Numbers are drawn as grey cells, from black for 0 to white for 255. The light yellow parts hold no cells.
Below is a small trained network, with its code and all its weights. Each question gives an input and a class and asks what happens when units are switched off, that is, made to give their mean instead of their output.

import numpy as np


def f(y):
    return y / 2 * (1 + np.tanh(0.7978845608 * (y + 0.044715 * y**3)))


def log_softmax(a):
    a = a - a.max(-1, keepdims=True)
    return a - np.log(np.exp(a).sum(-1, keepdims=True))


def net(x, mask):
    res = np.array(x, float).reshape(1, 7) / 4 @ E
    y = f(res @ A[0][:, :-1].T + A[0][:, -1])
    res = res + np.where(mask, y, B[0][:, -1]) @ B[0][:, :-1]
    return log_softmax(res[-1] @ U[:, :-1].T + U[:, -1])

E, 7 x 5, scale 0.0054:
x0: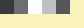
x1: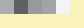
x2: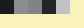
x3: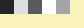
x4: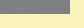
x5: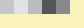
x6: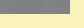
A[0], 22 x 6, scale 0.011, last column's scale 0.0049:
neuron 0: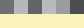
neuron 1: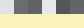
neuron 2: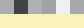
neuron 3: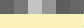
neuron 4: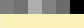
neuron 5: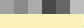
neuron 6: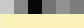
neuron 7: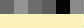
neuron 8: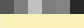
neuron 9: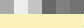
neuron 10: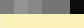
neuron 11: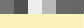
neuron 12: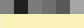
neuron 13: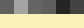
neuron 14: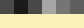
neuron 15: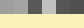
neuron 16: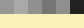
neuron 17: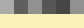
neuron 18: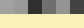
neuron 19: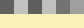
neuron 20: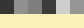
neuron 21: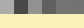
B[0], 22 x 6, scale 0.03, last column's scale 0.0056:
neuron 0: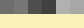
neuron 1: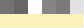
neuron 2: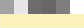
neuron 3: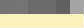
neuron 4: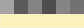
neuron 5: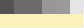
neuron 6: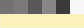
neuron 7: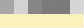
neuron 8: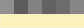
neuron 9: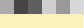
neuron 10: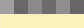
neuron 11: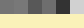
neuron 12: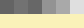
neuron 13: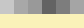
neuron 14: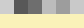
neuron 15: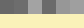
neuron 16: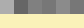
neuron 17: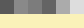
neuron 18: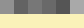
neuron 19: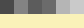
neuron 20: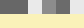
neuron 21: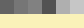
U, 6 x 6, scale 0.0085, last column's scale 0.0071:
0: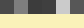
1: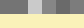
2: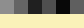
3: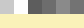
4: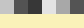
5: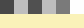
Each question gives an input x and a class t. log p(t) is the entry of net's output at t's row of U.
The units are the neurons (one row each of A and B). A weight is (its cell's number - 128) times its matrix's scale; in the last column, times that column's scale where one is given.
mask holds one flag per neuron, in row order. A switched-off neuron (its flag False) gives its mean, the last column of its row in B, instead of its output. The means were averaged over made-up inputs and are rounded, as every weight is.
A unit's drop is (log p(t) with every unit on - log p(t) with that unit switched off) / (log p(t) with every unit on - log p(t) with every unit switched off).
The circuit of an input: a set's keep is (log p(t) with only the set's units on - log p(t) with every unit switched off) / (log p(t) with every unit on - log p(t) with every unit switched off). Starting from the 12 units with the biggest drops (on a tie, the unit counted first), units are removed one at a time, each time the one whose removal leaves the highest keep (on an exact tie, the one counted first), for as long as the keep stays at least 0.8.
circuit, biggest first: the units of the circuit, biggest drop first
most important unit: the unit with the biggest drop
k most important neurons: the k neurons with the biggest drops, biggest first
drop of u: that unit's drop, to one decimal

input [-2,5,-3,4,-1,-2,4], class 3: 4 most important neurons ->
[neuron 2; neuron 5; neuron 20; neuron 12]
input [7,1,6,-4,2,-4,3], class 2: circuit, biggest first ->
[neuron 11]
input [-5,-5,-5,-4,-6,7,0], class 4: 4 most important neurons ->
[neuron 9; neuron 2; neuron 20; neuron 5]
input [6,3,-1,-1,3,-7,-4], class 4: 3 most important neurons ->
[neuron 14; neuron 6; neuron 12]
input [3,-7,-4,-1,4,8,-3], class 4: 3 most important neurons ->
[neuron 9; neuron 2; neuron 5]
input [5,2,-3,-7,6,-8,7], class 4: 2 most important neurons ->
[neuron 14; neuron 19]
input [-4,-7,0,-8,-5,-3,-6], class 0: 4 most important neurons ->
[neuron 17; neuron 12; neuron 2; neuron 21]
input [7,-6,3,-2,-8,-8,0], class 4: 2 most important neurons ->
[neuron 14; neuron 12]
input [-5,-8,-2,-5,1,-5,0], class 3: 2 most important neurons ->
[neuron 7; neuron 13]
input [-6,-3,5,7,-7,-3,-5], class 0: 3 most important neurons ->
[neuron 19; neuron 0; neuron 1]
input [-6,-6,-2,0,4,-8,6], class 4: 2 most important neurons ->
[neuron 14; neuron 2]
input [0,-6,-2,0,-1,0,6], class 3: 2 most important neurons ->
[neuron 7; neuron 13]
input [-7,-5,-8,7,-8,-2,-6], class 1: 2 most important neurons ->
[neuron 1; neuron 15]
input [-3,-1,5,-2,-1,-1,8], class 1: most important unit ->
neuron 20
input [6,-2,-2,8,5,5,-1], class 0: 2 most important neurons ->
[neuron 19; neuron 0]
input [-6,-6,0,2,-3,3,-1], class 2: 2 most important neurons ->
[neuron 6; neuron 2]
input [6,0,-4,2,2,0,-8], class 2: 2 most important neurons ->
[neuron 11; neuron 20]
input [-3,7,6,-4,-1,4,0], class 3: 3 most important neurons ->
[neuron 2; neuron 1; neuron 12]
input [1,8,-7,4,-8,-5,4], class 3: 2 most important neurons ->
[neuron 2; neuron 20]
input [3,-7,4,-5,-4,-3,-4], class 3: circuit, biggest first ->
[neuron 7]
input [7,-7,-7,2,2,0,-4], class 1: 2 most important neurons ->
[neuron 1; neuron 2]
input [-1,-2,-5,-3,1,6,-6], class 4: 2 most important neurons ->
[neuron 9; neuron 20]
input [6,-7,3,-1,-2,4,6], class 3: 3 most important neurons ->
[neuron 7; neuron 13; neuron 6]
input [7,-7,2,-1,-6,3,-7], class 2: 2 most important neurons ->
[neuron 11; neuron 2]
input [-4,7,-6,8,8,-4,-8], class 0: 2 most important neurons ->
[neuron 0; neuron 19]
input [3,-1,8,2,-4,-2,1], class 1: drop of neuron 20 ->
0.3
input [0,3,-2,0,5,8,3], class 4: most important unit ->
neuron 9
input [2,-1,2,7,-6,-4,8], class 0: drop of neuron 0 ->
0.2
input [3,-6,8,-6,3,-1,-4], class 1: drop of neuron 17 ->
-0.1
